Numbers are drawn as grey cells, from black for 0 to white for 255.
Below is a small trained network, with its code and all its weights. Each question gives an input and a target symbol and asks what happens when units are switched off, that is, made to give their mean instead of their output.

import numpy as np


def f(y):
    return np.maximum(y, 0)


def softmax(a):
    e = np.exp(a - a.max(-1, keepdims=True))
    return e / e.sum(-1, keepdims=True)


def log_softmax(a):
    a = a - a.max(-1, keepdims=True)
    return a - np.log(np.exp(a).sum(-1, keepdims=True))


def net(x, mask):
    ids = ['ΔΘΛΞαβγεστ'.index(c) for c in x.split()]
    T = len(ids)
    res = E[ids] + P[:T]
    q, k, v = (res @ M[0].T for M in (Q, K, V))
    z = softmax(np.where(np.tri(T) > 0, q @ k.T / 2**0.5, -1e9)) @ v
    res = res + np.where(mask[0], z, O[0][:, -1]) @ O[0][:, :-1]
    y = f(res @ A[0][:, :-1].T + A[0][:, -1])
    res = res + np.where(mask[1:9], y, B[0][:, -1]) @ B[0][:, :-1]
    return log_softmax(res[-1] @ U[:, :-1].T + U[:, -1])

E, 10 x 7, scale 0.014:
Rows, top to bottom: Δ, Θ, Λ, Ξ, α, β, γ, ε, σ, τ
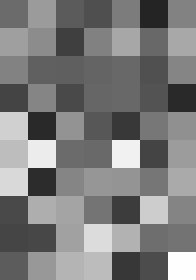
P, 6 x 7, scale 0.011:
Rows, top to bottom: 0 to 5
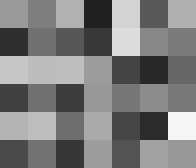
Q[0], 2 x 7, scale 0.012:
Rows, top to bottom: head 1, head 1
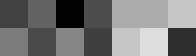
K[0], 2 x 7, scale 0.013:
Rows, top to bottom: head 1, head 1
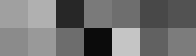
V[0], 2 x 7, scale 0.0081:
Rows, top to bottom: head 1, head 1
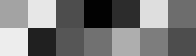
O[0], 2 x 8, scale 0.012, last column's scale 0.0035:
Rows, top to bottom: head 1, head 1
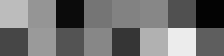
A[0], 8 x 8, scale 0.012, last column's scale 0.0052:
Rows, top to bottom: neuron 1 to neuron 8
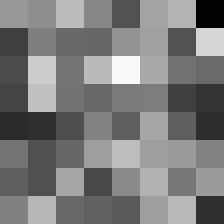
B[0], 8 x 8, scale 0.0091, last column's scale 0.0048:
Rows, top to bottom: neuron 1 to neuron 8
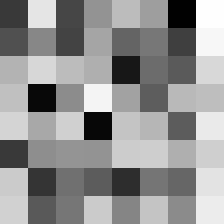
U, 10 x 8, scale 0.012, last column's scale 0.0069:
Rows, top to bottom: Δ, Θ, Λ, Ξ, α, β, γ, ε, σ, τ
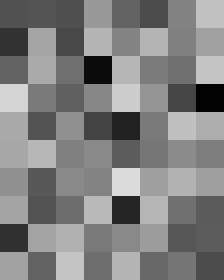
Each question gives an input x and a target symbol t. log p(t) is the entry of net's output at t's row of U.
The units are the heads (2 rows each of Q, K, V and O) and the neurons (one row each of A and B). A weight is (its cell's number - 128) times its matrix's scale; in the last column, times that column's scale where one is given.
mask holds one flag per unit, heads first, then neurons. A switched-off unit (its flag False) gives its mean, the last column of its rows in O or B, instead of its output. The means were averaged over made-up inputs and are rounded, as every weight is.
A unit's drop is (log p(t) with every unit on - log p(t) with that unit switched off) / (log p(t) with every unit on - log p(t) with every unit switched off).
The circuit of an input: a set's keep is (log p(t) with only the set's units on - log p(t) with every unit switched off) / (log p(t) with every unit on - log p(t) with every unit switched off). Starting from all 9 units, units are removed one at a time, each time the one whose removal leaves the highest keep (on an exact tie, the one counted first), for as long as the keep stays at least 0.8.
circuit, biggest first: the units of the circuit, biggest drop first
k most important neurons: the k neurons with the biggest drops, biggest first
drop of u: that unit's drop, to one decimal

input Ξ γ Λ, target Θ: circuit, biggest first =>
[head 1; neuron 1]
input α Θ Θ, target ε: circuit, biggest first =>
[head 1; neuron 8]
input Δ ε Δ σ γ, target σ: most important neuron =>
[neuron 1]
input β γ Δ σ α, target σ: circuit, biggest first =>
[neuron 1; head 1]
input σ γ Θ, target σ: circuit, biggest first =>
[head 1; neuron 1]
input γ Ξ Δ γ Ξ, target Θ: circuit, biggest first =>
[head 1; neuron 1]
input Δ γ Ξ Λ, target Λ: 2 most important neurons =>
[neuron 5; neuron 8]
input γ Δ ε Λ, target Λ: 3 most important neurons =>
[neuron 5; neuron 8; neuron 4]
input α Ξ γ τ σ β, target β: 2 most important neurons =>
[neuron 3; neuron 1]
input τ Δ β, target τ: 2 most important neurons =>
[neuron 1; neuron 2]
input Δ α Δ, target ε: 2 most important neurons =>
[neuron 8; neuron 5]
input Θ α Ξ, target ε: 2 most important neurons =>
[neuron 8; neuron 4]
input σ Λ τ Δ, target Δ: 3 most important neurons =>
[neuron 5; neuron 2; neuron 4]
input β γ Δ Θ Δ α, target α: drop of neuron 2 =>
0.1
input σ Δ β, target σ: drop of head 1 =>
1.1
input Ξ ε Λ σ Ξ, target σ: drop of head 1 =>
1.5
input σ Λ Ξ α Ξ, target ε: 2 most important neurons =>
[neuron 8; neuron 1]
